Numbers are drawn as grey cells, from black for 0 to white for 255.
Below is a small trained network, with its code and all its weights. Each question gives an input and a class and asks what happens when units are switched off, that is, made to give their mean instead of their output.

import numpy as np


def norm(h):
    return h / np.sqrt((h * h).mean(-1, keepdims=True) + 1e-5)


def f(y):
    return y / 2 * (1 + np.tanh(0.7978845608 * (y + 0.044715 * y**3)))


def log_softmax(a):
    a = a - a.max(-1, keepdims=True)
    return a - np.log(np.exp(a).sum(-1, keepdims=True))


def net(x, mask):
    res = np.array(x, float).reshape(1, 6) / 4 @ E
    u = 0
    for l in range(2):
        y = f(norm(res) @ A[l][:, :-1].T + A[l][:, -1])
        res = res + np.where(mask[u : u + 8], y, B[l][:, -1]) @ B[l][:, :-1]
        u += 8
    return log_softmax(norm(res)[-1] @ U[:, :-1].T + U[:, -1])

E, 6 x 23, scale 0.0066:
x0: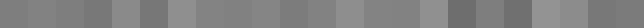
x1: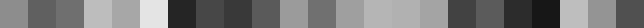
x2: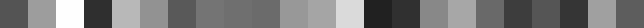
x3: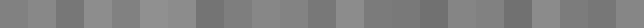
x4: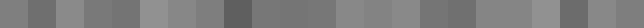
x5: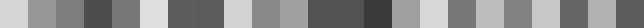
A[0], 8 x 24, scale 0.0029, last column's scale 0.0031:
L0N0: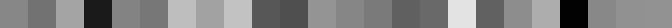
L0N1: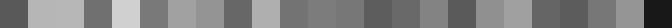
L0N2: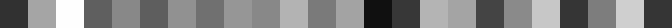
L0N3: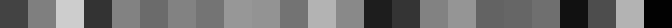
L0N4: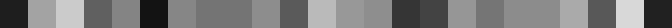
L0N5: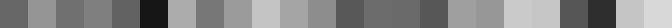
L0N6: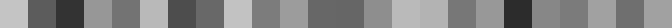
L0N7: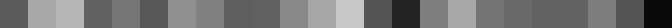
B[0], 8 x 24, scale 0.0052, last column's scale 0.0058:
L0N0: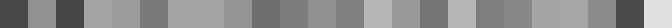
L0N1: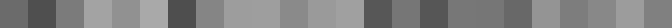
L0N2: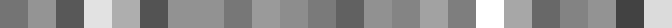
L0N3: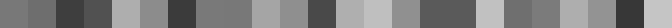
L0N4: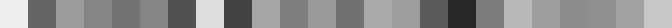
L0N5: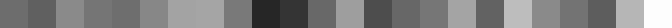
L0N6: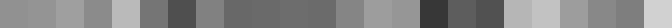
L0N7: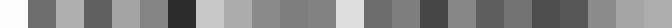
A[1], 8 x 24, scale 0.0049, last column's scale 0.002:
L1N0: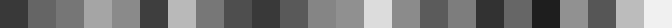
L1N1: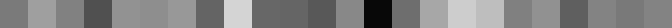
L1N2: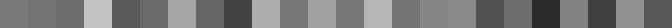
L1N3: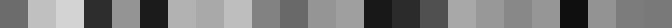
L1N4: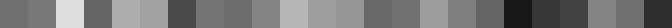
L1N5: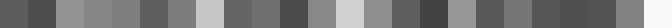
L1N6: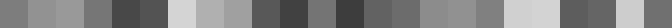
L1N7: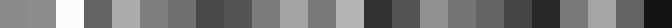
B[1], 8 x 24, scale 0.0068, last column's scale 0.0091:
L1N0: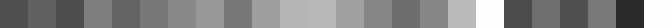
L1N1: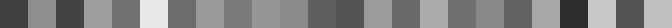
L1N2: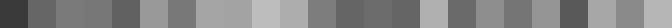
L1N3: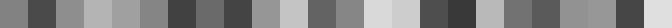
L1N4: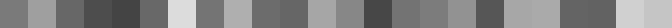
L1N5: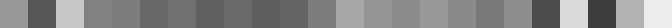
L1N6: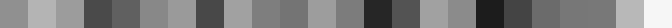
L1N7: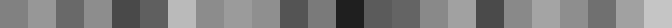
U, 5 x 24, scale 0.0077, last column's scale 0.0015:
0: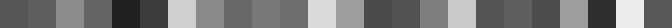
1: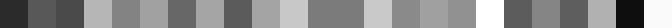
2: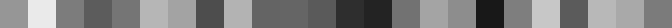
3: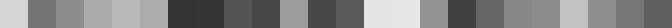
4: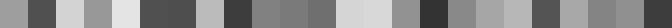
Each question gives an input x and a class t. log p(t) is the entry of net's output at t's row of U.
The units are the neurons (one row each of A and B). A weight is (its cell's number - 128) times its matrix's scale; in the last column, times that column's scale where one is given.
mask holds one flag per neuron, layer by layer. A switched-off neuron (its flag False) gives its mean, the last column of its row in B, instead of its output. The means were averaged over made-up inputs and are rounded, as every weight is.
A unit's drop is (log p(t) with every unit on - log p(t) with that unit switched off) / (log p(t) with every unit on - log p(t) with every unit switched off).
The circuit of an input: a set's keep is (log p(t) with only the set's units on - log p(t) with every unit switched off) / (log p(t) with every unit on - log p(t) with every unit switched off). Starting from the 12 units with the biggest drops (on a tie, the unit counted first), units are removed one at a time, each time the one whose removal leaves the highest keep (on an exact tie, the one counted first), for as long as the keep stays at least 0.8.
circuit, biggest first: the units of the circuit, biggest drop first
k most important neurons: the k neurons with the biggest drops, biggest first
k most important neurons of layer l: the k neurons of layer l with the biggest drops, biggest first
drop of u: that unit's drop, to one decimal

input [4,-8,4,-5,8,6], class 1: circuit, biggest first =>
[L1N3]
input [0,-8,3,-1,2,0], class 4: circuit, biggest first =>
[L1N0 L1N3]
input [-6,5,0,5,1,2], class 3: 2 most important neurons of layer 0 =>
[L0N6 L0N7]
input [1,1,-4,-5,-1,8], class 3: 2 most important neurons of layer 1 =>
[L1N6 L1N4]
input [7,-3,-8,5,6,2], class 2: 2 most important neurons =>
[L1N5 L1N0]
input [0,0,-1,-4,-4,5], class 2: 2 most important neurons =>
[L1N3 L0N3]
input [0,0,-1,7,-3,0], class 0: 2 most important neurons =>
[L0N2 L1N0]
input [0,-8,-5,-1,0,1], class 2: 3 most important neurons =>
[L1N6 L1N0 L1N1]
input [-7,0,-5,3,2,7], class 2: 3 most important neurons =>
[L1N3 L0N3 L1N5]
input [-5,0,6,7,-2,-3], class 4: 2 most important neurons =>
[L1N6 L0N2]
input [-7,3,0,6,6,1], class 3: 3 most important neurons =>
[L0N6 L1N6 L1N0]
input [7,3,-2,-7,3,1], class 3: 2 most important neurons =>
[L1N0 L0N5]
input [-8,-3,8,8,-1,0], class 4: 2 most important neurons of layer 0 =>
[L0N7 L0N4]
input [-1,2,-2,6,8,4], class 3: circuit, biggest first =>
[L1N0]
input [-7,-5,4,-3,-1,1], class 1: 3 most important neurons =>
[L0N2 L1N1 L0N6]
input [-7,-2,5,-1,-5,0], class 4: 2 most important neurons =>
[L0N7 L1N0]
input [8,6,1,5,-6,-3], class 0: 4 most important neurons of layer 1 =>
[L1N4 L1N3 L1N7 L1N1]
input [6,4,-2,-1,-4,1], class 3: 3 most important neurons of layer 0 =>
[L0N6 L0N5 L0N0]
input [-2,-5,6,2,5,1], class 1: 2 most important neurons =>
[L0N2 L1N1]
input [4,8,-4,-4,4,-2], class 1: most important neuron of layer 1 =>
[L1N0]
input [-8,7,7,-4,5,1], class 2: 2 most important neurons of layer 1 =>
[L1N0 L1N7]
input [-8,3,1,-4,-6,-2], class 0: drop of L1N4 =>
0.1
